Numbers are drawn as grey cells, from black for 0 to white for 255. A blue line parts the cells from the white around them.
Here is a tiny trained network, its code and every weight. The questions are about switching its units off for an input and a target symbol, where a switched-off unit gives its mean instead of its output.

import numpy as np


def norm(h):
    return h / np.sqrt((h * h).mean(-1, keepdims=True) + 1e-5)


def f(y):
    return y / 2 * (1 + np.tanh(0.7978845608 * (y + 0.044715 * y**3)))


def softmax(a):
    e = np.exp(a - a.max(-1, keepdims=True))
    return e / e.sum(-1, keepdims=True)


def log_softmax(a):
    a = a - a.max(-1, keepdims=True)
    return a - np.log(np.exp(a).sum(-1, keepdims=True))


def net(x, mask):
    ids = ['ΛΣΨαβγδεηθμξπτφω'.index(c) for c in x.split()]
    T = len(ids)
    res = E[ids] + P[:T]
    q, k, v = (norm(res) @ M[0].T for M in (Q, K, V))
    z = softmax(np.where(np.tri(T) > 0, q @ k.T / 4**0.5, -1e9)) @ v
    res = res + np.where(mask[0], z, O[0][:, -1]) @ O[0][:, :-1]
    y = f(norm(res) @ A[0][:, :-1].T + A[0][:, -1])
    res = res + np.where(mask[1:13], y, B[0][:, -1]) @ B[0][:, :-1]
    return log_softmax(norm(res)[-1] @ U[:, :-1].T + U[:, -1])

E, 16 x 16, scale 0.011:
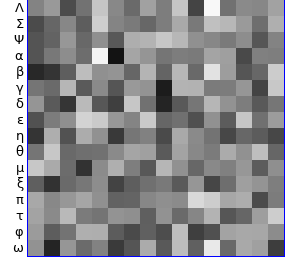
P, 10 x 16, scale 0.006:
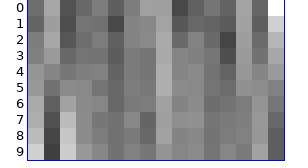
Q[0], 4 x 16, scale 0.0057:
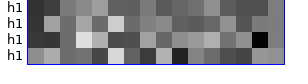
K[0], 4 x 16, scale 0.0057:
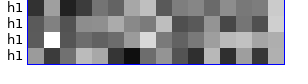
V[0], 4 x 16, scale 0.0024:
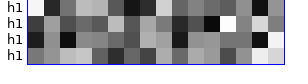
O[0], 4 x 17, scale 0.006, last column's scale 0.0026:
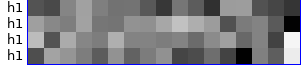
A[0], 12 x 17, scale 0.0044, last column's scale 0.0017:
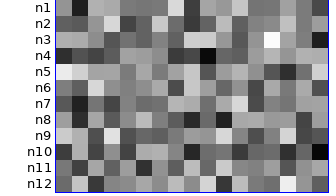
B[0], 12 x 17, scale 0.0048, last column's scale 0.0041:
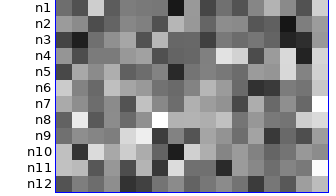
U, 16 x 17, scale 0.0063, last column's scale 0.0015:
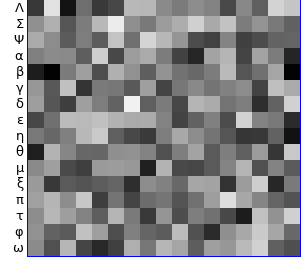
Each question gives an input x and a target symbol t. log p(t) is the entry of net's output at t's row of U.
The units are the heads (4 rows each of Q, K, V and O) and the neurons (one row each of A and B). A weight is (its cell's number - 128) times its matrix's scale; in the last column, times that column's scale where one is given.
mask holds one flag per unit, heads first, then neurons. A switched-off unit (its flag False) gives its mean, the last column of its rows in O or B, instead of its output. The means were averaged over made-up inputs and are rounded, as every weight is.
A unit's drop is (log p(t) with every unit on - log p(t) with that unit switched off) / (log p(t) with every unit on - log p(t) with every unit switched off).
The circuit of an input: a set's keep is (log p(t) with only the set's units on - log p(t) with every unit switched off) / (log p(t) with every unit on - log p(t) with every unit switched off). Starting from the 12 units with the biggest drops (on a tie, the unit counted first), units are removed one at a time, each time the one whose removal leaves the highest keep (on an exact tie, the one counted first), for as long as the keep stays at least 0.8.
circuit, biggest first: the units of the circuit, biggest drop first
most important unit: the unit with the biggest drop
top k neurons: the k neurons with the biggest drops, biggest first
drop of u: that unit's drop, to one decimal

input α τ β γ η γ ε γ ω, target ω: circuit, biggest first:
n8; n1
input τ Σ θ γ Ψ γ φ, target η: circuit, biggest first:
h1; n9; n3; n12
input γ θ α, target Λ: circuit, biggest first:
h1; n12
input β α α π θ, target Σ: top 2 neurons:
n10; n8
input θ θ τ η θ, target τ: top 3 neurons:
n10; n11; n3
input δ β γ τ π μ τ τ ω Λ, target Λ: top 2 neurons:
n8; n12
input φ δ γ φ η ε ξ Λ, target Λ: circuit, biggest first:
n12; n8
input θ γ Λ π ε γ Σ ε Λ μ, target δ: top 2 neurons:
n3; n8
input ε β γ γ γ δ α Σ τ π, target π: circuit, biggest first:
h1; n11; n5
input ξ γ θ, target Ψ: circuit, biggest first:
h1; n4
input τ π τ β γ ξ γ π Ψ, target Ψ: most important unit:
n11
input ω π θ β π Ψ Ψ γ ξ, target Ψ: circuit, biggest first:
h1; n11; n4; n9
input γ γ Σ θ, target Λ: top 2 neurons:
n12; n1
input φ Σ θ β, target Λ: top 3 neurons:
n12; n4; n10
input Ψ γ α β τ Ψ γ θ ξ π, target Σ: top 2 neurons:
n9; n7
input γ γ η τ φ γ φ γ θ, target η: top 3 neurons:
n10; n2; n11
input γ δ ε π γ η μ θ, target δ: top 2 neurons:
n3; n2
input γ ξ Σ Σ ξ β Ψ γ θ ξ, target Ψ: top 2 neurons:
n11; n7
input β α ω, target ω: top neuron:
n1
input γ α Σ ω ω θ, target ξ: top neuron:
n4
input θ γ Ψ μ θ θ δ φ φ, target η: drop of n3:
0.3
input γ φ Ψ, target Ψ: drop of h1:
0.1
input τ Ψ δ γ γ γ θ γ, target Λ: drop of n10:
0.1
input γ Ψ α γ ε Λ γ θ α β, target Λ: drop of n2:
0.0
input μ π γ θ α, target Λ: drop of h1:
1.1
